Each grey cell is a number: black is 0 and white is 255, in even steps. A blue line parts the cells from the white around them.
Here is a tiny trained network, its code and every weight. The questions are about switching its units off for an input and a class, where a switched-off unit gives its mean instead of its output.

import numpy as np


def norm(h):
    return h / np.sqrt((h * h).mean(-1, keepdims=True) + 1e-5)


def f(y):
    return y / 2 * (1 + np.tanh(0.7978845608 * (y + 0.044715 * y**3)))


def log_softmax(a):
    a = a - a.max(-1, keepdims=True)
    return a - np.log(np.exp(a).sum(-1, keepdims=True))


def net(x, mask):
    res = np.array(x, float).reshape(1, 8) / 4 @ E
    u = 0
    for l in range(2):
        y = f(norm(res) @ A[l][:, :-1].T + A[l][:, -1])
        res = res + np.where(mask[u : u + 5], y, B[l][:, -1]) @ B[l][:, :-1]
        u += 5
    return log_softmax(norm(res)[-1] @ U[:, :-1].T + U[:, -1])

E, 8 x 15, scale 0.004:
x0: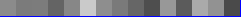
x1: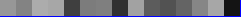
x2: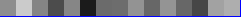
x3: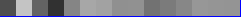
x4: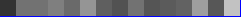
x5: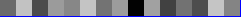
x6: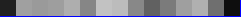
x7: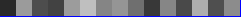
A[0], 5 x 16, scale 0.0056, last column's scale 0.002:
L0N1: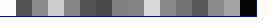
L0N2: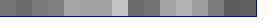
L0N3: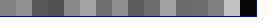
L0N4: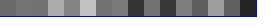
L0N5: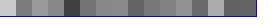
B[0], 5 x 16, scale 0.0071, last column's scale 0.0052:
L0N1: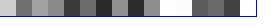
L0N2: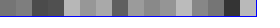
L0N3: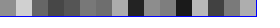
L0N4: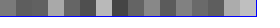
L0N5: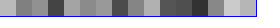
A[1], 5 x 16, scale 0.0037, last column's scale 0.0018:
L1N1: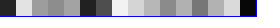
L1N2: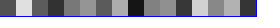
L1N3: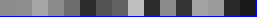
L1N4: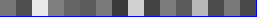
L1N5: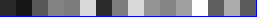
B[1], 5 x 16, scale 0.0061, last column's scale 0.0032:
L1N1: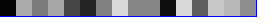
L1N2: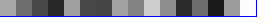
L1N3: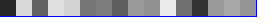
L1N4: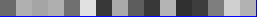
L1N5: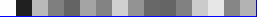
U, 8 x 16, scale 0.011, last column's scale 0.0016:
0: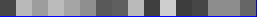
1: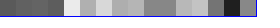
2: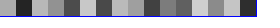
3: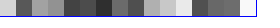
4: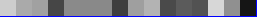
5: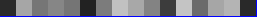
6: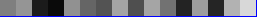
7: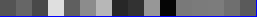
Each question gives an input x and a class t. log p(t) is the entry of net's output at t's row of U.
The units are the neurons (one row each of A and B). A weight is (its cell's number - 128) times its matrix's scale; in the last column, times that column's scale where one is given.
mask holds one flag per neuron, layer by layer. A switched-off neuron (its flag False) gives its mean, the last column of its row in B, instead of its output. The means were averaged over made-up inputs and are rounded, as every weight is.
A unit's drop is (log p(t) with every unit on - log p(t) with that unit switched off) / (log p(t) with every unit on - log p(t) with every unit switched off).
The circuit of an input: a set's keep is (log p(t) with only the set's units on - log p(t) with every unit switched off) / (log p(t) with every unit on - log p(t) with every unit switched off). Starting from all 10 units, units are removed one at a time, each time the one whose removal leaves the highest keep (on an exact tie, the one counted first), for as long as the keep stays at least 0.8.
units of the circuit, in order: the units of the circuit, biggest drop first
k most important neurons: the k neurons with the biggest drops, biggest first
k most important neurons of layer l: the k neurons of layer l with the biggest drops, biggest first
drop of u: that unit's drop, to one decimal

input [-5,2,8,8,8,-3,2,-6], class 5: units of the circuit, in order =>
(L1N1)
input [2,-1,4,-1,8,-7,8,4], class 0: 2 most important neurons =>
(L1N3; L1N4)
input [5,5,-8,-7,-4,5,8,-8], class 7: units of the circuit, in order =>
(L0N4; L0N1)
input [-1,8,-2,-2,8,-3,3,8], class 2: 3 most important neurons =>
(L1N5; L0N3; L0N5)
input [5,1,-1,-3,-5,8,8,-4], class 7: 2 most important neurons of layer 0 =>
(L0N4; L0N1)
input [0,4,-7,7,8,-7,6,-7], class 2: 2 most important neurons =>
(L1N5; L1N4)
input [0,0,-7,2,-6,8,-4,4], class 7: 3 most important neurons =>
(L0N4; L0N2; L1N4)
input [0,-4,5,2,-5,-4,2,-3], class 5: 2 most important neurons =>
(L1N1; L0N1)
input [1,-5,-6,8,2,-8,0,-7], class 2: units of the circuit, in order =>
(L1N5; L0N1)
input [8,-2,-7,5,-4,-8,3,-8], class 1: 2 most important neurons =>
(L0N2; L0N1)
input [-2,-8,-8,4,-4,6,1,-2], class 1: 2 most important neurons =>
(L0N2; L0N5)
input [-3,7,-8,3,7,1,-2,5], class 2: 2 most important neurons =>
(L1N5; L0N5)
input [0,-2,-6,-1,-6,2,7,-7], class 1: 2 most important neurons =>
(L0N2; L0N1)
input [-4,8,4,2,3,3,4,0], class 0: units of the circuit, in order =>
(L1N3)
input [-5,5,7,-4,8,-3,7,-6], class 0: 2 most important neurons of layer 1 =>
(L1N4; L1N3)
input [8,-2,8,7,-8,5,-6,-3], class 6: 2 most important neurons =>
(L0N3; L1N2)
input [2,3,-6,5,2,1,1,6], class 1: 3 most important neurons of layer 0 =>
(L0N2; L0N3; L0N5)
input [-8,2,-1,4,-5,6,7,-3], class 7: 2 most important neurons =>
(L0N4; L0N1)
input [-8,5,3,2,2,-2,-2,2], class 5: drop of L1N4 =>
-0.2
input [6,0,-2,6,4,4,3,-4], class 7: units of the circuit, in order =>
(L0N4)
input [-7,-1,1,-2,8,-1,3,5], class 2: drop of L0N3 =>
0.2
